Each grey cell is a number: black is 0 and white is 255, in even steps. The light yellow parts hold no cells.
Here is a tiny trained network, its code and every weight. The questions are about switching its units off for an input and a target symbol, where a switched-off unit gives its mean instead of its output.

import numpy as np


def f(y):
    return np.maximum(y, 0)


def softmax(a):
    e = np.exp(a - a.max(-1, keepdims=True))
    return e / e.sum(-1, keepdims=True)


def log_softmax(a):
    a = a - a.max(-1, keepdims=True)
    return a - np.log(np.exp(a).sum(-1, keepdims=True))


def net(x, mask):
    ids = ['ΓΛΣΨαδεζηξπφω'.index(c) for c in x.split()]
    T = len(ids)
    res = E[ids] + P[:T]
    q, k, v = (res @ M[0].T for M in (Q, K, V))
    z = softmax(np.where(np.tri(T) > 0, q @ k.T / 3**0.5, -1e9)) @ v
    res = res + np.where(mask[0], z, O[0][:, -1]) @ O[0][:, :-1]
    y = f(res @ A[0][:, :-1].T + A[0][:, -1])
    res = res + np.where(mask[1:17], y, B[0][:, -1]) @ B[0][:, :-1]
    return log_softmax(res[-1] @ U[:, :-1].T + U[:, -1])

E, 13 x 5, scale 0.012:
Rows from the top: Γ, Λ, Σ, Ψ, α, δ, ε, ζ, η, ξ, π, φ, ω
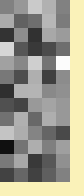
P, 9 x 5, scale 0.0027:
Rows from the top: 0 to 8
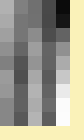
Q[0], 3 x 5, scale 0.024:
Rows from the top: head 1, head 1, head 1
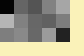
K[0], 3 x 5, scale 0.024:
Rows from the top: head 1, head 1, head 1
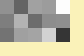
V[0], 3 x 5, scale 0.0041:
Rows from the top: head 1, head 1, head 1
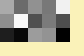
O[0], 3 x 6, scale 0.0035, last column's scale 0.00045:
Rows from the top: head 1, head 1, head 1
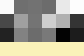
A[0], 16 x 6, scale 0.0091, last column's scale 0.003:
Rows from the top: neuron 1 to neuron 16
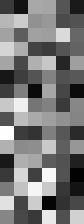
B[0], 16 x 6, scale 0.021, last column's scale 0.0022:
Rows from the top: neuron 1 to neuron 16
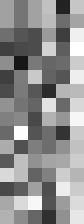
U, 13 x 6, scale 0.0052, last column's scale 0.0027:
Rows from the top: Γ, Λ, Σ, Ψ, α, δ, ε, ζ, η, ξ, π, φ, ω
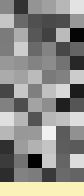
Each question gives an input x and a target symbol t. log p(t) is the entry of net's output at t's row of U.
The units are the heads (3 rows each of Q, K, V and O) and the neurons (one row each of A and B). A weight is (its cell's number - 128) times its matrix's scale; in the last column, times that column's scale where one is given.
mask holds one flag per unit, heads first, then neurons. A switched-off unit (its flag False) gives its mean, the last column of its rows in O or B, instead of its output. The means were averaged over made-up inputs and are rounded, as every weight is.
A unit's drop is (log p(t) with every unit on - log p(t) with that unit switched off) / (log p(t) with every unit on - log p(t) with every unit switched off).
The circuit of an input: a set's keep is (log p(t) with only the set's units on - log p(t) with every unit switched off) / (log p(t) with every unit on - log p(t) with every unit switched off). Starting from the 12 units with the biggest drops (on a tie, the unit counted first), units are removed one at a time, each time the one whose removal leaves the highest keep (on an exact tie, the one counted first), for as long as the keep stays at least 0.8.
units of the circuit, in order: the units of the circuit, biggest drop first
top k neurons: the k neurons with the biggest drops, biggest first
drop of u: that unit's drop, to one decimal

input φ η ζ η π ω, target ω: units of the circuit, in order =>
(neuron 6; neuron 7; head 1)
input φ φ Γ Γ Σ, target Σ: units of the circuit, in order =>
(neuron 7; neuron 13; neuron 16)
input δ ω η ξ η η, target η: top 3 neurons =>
(neuron 13; neuron 6; neuron 4)
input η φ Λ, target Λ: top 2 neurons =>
(neuron 16; neuron 5)
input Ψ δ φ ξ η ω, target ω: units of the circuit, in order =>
(neuron 6; neuron 7; neuron 8)
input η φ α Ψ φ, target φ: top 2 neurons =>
(neuron 4; neuron 15)
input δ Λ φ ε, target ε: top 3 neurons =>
(neuron 12; neuron 14; neuron 9)
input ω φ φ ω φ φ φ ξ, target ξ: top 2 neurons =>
(neuron 8; neuron 2)
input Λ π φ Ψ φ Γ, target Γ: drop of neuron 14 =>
0.4
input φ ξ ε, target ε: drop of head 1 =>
0.1
